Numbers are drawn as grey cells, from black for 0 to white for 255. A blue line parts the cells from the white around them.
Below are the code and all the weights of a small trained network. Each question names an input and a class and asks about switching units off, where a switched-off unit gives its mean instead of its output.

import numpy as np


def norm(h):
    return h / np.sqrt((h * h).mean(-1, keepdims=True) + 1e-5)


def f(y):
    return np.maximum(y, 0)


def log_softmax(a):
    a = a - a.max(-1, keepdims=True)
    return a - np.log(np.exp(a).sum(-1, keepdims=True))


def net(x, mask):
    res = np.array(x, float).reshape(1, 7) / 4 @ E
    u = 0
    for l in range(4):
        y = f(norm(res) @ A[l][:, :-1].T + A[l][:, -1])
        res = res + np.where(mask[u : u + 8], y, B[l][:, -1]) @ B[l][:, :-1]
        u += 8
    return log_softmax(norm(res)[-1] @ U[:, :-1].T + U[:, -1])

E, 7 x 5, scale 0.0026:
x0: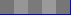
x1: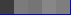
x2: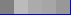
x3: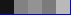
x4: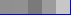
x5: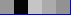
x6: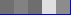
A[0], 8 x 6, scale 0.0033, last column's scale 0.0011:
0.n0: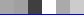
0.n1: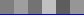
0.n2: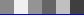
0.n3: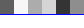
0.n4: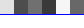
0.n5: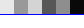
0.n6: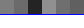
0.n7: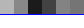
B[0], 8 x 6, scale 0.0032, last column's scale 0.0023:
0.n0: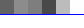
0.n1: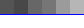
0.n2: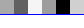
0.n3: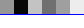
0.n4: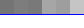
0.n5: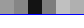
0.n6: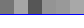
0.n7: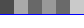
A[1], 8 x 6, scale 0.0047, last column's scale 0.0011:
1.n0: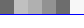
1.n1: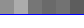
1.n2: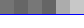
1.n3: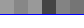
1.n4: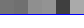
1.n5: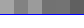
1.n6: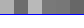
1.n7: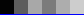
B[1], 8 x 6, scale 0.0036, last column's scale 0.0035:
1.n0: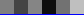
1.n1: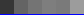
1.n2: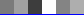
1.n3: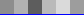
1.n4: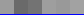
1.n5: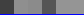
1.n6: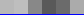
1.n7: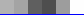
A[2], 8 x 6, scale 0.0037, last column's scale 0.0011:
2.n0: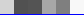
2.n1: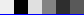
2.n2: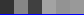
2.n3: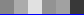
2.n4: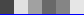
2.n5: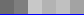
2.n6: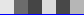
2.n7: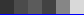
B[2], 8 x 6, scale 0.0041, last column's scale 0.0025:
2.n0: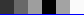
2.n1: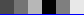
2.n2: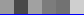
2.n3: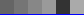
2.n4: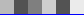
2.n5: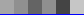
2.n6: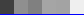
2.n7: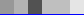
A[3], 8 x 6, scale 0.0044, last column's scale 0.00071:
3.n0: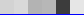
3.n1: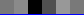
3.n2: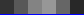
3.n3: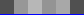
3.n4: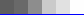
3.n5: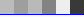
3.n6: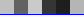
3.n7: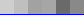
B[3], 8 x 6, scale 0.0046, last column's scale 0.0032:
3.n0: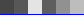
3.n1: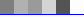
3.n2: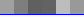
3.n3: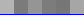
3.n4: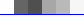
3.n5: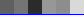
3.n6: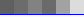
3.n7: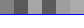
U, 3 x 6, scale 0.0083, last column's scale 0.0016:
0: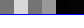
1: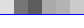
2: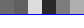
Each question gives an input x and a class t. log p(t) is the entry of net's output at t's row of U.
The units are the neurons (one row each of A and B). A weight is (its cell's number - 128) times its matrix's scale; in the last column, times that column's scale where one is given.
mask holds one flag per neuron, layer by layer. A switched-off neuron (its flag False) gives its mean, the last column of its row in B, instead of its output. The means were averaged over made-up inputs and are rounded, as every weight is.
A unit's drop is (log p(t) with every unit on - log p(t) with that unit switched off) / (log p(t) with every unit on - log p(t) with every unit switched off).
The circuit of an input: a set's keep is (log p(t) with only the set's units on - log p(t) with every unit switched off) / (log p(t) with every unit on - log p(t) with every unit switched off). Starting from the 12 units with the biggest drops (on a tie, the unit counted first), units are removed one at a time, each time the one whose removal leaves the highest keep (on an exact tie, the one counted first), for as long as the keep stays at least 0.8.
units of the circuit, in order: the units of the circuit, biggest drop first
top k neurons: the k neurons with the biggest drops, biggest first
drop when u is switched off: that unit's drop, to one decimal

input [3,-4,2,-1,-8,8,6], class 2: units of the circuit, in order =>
[2.n1]
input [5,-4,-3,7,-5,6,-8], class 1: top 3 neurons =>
[0.n2, 2.n7, 1.n3]
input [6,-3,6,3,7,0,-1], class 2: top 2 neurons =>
[0.n2, 3.n0]
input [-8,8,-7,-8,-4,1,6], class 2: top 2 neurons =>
[2.n1, 2.n0]
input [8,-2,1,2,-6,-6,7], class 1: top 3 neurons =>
[0.n3, 2.n7, 2.n1]
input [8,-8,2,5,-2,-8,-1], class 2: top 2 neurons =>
[0.n2, 2.n4]
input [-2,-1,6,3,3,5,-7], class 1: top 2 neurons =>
[0.n5, 3.n5]
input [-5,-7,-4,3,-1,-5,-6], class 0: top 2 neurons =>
[3.n4, 3.n1]
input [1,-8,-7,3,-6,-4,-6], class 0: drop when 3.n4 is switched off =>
0.1
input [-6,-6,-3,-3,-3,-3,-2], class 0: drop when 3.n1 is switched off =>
0.2
